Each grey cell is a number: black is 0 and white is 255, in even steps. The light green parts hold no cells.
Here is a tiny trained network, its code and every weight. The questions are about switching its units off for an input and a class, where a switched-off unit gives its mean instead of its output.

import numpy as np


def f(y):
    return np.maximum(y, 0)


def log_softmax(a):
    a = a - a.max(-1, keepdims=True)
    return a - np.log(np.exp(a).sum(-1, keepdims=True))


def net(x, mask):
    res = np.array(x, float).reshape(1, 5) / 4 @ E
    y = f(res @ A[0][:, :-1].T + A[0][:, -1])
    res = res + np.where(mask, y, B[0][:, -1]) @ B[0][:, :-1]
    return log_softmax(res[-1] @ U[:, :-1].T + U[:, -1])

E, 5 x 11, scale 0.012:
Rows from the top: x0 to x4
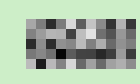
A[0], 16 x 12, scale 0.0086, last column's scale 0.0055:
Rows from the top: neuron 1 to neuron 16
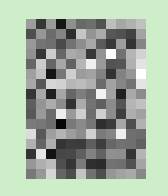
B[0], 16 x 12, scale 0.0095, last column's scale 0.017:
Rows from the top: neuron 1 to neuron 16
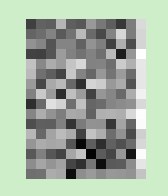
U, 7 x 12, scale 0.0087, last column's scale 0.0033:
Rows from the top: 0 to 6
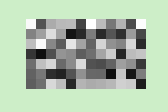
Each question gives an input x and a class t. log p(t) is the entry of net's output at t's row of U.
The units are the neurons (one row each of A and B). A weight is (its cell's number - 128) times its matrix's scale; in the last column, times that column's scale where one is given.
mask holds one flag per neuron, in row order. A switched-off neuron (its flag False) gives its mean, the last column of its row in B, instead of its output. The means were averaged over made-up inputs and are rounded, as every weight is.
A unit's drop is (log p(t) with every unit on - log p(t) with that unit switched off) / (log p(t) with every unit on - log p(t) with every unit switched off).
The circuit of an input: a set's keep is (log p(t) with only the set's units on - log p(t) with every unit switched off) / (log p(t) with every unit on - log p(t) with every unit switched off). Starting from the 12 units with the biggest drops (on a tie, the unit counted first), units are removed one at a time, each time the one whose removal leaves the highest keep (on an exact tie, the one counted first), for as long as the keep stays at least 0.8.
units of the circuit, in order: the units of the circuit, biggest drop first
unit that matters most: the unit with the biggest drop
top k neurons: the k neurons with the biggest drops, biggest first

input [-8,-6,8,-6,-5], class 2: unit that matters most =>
neuron 8
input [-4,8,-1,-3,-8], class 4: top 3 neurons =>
[neuron 8; neuron 2; neuron 5]
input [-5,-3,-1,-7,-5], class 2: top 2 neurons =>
[neuron 8; neuron 10]
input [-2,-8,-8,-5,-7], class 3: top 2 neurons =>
[neuron 4; neuron 5]
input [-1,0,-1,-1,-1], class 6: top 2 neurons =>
[neuron 14; neuron 13]
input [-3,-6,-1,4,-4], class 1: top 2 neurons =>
[neuron 15; neuron 13]
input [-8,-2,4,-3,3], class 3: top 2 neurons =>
[neuron 4; neuron 5]
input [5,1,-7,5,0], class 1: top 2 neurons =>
[neuron 13; neuron 15]
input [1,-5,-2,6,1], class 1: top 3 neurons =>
[neuron 13; neuron 15; neuron 1]
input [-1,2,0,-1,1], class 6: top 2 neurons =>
[neuron 6; neuron 3]
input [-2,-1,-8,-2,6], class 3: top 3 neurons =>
[neuron 4; neuron 1; neuron 5]
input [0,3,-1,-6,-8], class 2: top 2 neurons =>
[neuron 10; neuron 8]
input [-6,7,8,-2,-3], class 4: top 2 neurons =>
[neuron 8; neuron 2]
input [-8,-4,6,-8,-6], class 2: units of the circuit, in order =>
[neuron 8]
